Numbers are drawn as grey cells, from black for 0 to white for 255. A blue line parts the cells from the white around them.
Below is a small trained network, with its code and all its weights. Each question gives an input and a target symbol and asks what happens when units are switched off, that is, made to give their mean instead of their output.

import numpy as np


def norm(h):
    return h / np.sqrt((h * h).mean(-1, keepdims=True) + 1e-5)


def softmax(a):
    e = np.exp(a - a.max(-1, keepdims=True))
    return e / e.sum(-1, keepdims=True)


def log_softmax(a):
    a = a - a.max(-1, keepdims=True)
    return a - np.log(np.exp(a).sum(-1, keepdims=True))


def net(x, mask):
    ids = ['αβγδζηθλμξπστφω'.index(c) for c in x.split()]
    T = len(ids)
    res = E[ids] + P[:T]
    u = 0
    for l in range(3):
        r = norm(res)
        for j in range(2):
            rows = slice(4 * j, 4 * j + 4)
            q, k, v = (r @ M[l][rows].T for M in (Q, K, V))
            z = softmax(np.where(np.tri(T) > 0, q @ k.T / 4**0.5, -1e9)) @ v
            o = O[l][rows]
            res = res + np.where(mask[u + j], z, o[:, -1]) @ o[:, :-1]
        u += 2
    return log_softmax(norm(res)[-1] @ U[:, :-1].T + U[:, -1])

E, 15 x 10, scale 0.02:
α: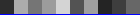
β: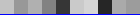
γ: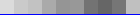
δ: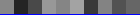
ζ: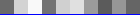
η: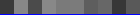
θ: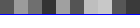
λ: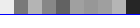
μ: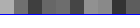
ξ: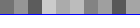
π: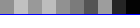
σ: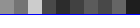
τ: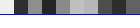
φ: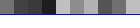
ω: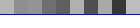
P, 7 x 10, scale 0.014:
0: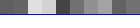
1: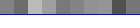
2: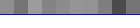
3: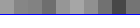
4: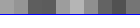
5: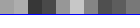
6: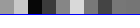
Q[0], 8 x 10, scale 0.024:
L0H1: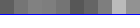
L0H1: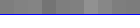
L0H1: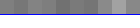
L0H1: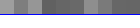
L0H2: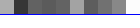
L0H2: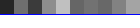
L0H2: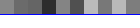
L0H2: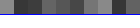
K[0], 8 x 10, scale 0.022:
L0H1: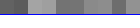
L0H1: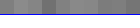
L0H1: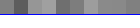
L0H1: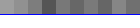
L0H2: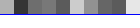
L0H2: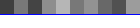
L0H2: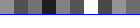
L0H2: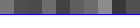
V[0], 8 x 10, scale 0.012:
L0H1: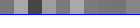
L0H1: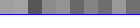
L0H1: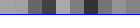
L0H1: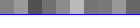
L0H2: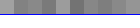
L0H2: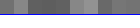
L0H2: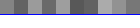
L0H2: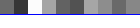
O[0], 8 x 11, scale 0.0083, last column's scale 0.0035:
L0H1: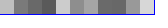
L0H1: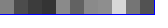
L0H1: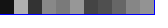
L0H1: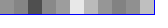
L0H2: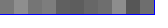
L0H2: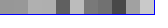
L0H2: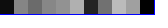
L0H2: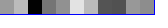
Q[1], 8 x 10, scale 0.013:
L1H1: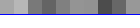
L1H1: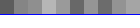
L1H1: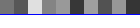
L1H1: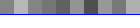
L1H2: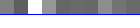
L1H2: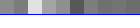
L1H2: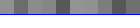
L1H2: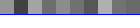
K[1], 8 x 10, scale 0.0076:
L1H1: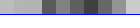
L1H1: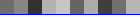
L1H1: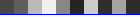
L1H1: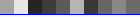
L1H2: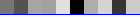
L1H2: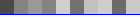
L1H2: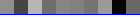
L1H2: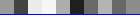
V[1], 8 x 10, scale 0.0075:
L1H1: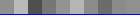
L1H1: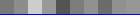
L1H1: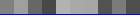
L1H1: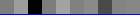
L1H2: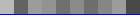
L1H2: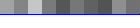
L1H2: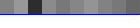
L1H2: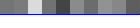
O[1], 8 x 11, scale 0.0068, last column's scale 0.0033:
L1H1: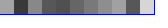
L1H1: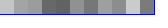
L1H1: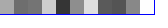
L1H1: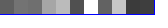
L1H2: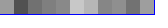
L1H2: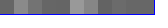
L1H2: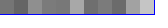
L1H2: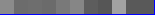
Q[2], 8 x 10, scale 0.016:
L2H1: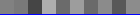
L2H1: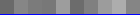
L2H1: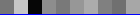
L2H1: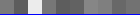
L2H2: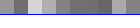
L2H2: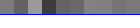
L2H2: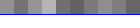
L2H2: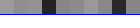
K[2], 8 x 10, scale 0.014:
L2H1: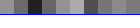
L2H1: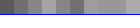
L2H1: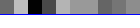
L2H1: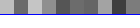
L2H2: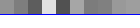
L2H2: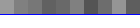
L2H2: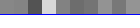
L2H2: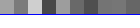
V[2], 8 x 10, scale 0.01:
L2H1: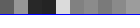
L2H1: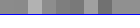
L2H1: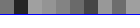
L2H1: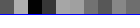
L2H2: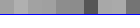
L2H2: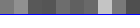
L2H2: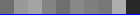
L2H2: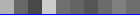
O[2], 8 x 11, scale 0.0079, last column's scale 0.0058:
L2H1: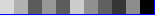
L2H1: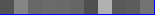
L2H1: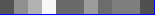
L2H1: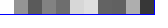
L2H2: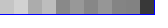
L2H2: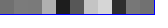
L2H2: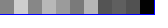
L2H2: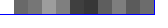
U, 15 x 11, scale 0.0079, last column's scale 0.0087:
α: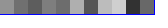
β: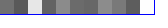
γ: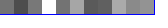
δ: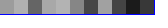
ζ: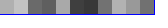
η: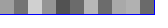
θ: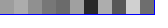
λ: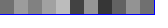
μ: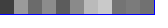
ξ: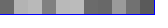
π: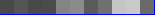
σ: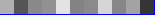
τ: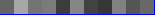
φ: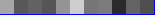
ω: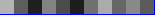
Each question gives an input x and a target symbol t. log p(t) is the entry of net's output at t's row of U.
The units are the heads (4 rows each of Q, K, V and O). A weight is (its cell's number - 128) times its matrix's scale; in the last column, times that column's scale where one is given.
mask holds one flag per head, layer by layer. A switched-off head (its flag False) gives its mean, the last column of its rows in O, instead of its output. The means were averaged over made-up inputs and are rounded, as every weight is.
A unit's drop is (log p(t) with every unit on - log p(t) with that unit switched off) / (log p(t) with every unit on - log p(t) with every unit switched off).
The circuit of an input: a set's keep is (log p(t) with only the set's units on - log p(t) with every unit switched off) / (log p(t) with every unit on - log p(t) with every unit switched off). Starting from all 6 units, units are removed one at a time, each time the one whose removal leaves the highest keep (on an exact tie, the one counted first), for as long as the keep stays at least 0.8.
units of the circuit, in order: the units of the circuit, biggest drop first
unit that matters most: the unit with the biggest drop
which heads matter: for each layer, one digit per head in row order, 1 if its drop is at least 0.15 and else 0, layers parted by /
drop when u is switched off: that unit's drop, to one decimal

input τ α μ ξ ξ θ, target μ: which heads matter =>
11 / 00 / 01
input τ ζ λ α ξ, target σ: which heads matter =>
11 / 01 / 00
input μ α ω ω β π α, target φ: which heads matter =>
00 / 00 / 10
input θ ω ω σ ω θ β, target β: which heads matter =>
01 / 00 / 10
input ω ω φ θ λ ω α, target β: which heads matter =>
01 / 00 / 00
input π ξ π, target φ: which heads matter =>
01 / 00 / 10
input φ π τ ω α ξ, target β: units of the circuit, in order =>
[L0H2]
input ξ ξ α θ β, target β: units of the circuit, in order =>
[L0H2, L2H1]
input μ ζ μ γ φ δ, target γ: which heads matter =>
11 / 00 / 10
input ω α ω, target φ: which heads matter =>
01 / 10 / 00
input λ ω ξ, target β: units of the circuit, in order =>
[L0H2, L0H1, L2H1]
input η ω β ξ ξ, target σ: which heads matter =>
11 / 00 / 00
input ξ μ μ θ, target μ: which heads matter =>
01 / 00 / 01
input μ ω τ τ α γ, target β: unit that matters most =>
L0H2
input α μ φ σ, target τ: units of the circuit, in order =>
[L0H1, L0H2]
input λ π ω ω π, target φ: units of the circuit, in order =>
[L0H2, L2H1]
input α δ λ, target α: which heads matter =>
11 / 00 / 00
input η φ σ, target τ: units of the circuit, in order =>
[L0H2, L0H1]
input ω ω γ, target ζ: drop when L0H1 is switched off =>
0.4
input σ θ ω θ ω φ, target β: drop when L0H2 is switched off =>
1.6
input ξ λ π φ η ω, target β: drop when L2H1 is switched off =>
0.3
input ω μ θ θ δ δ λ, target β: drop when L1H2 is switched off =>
-0.2
